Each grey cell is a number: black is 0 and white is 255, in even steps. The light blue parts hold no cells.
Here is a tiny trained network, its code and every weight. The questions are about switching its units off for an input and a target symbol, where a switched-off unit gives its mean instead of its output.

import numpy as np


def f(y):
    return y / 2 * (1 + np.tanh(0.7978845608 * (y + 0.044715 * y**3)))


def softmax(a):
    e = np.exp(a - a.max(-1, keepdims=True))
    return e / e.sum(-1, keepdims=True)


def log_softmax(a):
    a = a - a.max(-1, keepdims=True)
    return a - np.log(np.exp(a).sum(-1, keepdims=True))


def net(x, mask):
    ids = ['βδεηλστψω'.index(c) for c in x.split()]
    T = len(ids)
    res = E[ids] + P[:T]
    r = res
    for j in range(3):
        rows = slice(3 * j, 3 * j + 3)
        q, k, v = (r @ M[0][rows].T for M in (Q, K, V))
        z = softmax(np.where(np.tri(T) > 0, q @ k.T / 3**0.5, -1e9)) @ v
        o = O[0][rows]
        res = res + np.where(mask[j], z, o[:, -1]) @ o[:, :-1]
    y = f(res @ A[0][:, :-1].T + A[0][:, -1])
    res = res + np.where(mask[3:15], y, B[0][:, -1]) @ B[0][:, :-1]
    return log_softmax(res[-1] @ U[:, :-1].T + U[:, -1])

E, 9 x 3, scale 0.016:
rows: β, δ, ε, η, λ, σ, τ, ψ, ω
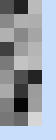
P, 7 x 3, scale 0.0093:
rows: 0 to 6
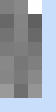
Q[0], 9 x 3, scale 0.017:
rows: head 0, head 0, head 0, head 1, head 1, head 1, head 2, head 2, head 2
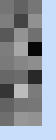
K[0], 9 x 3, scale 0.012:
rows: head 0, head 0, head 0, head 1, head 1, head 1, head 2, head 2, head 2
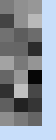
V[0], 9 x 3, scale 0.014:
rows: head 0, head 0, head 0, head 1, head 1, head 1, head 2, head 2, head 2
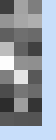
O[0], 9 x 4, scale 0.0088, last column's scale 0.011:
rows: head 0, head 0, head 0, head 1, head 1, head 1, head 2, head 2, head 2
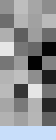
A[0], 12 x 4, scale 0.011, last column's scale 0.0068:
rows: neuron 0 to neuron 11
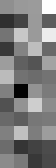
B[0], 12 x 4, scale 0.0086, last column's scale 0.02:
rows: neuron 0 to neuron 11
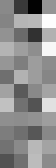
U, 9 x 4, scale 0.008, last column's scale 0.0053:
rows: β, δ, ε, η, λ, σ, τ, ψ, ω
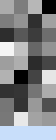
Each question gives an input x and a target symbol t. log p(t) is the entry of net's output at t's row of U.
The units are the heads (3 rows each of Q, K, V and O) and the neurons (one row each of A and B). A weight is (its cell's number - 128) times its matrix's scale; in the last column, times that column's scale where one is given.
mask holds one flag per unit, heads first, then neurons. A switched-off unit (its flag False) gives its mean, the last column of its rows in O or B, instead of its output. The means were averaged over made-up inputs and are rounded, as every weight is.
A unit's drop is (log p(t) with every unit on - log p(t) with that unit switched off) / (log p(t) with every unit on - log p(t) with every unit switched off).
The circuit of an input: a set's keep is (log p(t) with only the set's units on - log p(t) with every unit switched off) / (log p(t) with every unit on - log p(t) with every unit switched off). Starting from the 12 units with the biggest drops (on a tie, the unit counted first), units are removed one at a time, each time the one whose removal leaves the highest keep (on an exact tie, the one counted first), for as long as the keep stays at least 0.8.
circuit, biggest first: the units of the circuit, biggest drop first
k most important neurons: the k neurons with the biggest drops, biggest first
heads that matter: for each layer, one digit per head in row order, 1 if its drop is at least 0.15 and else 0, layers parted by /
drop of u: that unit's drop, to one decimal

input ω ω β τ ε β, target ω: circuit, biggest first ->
neuron 1; head 1; neuron 0
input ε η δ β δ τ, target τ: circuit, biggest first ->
neuron 3; neuron 7; head 2
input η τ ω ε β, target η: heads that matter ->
110
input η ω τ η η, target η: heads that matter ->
011
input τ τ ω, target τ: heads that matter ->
110
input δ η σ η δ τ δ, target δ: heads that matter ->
010
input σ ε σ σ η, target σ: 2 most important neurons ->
neuron 1; neuron 0
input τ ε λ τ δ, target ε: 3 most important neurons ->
neuron 3; neuron 1; neuron 7
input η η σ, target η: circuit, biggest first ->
head 1
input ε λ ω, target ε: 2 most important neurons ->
neuron 3; neuron 1
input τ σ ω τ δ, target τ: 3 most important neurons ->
neuron 3; neuron 7; neuron 1
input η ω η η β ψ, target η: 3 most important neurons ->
neuron 7; neuron 3; neuron 1
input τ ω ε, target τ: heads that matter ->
010
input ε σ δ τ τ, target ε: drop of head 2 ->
0.2
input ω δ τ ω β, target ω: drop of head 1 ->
0.2
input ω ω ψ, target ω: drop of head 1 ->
0.1
